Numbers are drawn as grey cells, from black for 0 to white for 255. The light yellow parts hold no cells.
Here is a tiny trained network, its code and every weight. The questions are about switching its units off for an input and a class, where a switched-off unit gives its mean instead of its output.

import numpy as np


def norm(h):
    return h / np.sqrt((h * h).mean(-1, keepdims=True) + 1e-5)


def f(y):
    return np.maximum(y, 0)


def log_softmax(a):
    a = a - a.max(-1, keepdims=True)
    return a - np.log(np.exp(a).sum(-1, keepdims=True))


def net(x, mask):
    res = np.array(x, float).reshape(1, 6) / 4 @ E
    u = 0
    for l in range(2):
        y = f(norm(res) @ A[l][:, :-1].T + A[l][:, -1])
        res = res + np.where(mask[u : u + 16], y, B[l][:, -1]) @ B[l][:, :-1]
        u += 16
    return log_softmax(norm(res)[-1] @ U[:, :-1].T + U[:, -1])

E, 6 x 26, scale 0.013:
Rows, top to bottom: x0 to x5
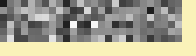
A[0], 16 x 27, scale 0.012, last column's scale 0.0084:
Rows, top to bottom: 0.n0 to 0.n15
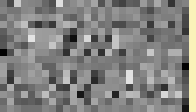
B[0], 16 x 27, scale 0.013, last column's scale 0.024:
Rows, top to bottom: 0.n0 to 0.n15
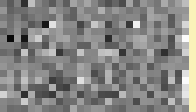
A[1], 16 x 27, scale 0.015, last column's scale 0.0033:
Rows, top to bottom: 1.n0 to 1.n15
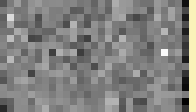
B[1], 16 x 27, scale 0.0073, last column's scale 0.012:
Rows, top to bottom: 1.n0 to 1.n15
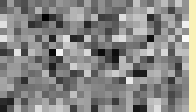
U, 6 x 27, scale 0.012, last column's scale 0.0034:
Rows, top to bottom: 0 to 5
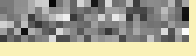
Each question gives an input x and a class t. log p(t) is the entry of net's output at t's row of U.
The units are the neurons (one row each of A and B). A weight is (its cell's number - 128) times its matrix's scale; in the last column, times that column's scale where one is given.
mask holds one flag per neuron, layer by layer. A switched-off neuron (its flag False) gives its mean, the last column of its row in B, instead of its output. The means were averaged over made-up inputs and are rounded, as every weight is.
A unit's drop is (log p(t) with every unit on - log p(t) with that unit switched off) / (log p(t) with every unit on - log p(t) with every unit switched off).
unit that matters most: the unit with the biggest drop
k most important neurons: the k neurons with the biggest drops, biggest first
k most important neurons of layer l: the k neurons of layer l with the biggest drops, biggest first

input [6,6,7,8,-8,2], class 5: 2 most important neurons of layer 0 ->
0.n7, 0.n13
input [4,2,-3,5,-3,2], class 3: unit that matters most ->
0.n5
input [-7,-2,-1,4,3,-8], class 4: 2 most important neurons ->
0.n13, 0.n12
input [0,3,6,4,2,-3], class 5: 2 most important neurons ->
0.n7, 0.n11
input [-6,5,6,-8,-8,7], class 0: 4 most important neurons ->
0.n11, 0.n10, 0.n3, 0.n13
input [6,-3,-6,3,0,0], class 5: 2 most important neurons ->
0.n13, 0.n0
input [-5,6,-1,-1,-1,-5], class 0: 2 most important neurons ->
0.n11, 0.n10
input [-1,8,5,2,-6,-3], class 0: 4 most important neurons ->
0.n11, 0.n10, 0.n3, 0.n6
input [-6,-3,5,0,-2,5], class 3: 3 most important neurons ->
0.n5, 0.n12, 0.n0
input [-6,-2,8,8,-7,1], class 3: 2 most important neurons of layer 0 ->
0.n13, 0.n7
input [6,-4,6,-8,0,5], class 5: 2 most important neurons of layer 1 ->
1.n5, 1.n7
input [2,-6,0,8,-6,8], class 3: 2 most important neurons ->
0.n5, 1.n5
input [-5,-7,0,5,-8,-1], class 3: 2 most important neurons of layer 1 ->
1.n3, 1.n7
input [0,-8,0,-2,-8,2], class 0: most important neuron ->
0.n3
